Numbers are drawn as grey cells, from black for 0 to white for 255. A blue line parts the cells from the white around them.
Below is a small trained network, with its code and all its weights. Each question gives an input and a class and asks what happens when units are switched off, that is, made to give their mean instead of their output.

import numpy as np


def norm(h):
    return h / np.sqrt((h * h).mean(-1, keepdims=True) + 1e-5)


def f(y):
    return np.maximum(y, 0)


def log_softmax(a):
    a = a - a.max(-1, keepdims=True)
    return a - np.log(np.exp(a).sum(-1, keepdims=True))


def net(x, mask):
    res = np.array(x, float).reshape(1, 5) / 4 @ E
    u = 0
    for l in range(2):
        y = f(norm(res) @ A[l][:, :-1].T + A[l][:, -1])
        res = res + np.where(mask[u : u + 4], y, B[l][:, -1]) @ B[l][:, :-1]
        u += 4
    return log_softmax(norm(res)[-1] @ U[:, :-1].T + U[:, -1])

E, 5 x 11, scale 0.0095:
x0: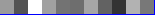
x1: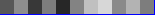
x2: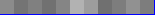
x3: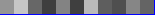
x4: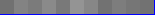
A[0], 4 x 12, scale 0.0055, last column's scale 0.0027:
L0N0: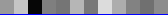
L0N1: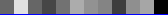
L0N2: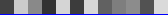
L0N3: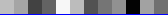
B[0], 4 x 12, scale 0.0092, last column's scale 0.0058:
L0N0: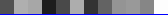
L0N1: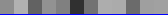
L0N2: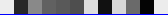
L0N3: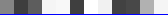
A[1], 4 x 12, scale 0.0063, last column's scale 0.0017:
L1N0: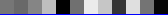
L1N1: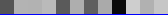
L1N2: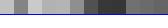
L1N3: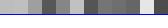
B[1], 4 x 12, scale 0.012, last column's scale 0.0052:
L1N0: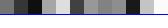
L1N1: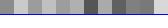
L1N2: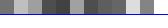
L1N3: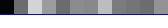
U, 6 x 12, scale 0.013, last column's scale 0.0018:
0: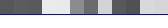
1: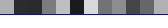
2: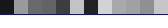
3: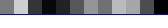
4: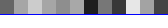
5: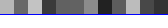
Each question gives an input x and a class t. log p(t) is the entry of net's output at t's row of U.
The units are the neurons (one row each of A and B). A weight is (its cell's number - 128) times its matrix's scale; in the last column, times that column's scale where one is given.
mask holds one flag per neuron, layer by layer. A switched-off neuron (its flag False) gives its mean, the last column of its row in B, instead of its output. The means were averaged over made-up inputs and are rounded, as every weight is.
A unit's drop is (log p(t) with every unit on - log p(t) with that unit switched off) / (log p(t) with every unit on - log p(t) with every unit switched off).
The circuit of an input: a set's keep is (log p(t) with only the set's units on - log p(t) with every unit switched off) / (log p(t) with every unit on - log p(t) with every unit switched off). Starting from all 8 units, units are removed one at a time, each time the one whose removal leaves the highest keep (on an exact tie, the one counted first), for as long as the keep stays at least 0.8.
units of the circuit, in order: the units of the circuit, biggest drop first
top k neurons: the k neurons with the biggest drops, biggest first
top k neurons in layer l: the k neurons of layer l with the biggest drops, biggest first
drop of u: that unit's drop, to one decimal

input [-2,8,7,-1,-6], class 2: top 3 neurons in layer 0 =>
(L0N0 L0N2 L0N3)
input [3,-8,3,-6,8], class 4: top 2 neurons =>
(L1N2 L0N2)
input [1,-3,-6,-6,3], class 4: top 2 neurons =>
(L1N0 L1N2)
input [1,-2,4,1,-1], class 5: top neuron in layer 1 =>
(L1N0)
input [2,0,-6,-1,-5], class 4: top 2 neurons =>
(L0N3 L0N2)
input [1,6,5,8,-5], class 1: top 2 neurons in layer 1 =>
(L1N2 L1N0)
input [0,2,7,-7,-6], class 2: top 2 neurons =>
(L0N3 L1N0)
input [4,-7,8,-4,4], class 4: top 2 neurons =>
(L0N2 L1N2)
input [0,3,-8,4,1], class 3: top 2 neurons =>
(L0N3 L1N0)
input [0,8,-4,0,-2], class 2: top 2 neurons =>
(L0N0 L0N3)
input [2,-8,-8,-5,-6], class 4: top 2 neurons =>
(L1N2 L1N0)
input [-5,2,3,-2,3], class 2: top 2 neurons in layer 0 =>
(L0N0 L0N2)
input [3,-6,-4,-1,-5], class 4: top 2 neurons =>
(L0N2 L1N2)
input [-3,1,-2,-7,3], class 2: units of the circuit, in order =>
(L1N0)
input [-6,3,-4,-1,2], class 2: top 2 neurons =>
(L0N0 L0N2)
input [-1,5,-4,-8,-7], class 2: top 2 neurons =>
(L0N3 L0N0)
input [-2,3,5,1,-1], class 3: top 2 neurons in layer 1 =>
(L1N1 L1N2)
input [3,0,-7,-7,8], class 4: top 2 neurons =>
(L0N3 L1N0)
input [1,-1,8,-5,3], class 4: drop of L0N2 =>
0.4
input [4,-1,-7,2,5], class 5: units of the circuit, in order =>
(L0N3)
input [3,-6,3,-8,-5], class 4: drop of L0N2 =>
0.1
